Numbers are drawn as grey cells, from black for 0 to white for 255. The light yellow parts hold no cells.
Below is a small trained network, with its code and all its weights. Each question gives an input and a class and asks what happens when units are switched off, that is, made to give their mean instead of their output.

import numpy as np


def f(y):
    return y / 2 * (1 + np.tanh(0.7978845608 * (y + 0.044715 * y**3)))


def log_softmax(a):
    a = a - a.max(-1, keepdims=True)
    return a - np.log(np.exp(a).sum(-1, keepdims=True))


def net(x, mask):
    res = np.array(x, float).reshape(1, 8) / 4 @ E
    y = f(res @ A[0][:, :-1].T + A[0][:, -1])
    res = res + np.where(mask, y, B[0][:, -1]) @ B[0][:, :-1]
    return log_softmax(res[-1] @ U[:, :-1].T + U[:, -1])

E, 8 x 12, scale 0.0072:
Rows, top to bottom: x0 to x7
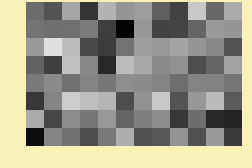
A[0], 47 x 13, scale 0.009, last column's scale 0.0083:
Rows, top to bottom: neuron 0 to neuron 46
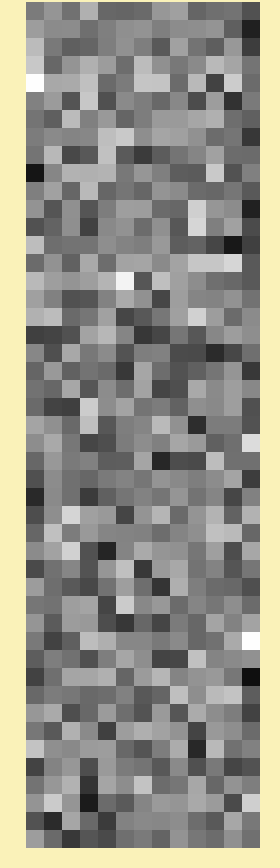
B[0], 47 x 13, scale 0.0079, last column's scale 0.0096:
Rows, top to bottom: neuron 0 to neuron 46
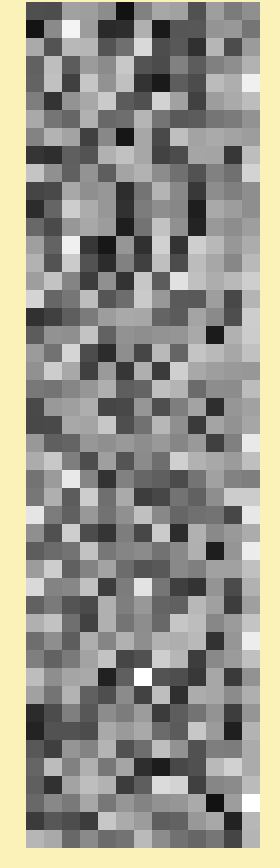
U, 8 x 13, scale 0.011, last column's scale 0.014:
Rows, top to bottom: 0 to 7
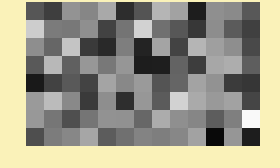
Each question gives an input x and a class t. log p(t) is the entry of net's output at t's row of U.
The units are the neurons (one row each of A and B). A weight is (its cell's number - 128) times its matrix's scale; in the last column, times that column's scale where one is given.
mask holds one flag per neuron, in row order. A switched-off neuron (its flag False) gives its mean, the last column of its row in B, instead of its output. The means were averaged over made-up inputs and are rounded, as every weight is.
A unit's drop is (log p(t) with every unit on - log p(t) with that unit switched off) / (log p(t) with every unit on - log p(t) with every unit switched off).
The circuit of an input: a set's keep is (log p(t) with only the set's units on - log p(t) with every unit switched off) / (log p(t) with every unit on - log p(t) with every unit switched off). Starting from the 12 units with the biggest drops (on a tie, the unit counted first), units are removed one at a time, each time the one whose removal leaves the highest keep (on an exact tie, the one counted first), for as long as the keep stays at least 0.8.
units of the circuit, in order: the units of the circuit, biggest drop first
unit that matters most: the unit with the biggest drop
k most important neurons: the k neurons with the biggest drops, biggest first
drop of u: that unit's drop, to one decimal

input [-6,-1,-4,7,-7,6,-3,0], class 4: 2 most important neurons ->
[neuron 40; neuron 45]
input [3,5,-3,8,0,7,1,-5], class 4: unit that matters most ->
neuron 45
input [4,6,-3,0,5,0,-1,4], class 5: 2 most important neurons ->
[neuron 25; neuron 4]
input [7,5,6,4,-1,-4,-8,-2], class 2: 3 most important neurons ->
[neuron 14; neuron 38; neuron 29]
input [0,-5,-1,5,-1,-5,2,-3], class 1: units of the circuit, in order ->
[neuron 2; neuron 44]
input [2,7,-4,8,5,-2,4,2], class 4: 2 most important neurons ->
[neuron 45; neuron 40]
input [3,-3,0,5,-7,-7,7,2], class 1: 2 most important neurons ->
[neuron 32; neuron 2]
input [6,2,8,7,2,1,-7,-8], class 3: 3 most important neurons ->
[neuron 4; neuron 3; neuron 35]
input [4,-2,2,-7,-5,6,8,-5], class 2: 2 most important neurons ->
[neuron 13; neuron 19]
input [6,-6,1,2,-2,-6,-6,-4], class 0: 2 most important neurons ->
[neuron 43; neuron 11]
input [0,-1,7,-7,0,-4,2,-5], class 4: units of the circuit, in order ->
[neuron 17; neuron 39]
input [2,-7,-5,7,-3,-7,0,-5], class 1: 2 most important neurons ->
[neuron 2; neuron 16]
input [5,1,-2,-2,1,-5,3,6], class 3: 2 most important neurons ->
[neuron 42; neuron 27]
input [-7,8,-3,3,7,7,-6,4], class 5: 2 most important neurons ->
[neuron 25; neuron 34]
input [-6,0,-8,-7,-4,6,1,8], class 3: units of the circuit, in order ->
[neuron 42]
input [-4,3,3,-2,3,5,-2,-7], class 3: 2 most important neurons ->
[neuron 4; neuron 3]
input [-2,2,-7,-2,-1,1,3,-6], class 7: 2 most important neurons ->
[neuron 35; neuron 22]
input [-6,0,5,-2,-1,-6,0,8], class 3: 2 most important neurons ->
[neuron 27; neuron 42]
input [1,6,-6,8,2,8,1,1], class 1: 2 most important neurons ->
[neuron 9; neuron 28]
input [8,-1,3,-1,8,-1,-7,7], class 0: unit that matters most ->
neuron 36
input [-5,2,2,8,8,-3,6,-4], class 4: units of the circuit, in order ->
[neuron 40; neuron 45]
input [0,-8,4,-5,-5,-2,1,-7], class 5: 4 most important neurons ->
[neuron 15; neuron 7; neuron 27; neuron 42]
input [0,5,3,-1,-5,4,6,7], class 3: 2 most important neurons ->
[neuron 42; neuron 27]
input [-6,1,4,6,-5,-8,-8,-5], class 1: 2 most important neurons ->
[neuron 2; neuron 46]
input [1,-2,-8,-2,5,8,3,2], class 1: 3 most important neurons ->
[neuron 37; neuron 9; neuron 28]
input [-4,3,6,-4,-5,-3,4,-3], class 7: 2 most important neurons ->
[neuron 44; neuron 30]
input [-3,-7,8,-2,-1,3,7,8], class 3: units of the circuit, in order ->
[neuron 42]
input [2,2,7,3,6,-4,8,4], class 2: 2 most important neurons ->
[neuron 13; neuron 19]
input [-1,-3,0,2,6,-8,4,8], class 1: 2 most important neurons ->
[neuron 32; neuron 16]
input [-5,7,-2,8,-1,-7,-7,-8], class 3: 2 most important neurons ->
[neuron 4; neuron 3]
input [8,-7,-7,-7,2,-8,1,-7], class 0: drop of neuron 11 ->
0.2
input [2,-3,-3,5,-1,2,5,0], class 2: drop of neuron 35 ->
-0.1
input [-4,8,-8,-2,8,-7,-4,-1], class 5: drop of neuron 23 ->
0.0
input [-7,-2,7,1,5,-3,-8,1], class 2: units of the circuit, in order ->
[neuron 14]
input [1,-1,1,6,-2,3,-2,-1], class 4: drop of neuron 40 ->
0.1
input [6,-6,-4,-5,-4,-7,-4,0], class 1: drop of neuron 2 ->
0.2
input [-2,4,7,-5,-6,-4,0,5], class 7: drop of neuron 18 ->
-0.1
